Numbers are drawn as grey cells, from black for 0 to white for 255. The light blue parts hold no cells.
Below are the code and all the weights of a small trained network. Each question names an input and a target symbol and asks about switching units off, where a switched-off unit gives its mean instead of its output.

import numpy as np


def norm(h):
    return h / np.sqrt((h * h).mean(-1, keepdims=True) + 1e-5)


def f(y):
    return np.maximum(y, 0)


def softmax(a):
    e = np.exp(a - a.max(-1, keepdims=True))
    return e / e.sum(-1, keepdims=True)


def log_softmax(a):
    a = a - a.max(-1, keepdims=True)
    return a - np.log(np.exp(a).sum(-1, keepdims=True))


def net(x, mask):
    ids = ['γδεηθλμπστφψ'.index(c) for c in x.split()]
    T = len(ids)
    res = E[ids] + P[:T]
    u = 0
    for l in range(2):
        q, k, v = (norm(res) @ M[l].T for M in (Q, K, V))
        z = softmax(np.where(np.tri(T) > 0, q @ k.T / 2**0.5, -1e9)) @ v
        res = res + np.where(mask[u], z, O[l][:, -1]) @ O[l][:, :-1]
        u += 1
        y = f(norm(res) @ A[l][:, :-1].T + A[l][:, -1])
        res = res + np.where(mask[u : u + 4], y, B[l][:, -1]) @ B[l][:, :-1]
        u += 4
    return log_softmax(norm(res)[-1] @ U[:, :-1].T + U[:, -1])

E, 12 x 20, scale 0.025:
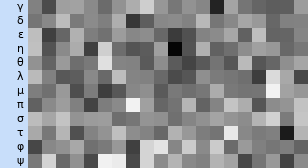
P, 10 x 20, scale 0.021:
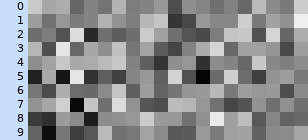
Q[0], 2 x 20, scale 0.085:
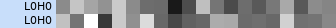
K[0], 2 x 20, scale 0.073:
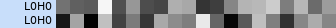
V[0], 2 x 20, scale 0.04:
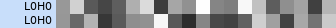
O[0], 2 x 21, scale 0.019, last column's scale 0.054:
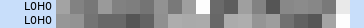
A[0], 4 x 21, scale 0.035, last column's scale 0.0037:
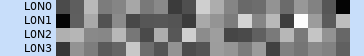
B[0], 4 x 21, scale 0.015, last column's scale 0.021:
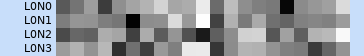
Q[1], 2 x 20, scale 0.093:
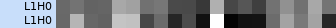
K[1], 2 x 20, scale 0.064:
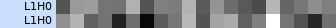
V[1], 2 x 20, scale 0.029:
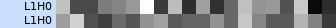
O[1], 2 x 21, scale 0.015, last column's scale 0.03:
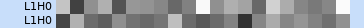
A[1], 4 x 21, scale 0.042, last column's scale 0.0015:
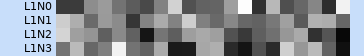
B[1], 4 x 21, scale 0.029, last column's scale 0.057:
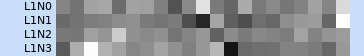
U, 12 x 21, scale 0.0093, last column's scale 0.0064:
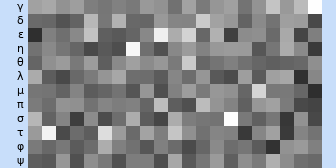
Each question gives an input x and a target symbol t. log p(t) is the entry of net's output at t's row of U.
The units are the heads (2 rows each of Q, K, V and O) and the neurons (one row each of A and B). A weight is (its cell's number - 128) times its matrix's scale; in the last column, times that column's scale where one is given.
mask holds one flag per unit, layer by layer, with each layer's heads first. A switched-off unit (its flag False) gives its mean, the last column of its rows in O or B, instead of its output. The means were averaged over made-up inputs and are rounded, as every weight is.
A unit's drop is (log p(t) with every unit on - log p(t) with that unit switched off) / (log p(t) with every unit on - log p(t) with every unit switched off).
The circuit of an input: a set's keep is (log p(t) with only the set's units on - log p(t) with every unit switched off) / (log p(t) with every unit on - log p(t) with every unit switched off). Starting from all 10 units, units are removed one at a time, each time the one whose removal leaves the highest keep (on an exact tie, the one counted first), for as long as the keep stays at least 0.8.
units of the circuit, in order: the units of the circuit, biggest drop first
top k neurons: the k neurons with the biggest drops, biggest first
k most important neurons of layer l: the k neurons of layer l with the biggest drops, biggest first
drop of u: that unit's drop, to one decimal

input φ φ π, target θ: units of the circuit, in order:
L0H0; L1N3
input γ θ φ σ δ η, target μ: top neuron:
L0N2
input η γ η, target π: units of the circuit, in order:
L0H0; L0N3
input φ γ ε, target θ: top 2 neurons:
L1N3; L1N0
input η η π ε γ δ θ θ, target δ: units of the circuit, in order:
L0H0; L0N2; L1N3; L0N0
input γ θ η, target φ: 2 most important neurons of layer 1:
L1N3; L1N2
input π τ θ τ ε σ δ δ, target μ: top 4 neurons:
L0N2; L1N0; L1N1; L0N0
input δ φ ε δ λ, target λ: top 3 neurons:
L0N2; L1N3; L0N0
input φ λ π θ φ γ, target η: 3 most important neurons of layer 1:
L1N2; L1N3; L1N1
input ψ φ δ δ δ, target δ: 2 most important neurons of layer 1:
L1N3; L1N0
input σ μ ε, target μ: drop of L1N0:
0.3
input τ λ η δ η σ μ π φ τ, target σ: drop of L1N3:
0.1
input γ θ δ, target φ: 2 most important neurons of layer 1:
L1N3; L1N2
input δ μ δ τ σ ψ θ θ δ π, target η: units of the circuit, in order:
L0H0
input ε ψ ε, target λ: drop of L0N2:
0.3
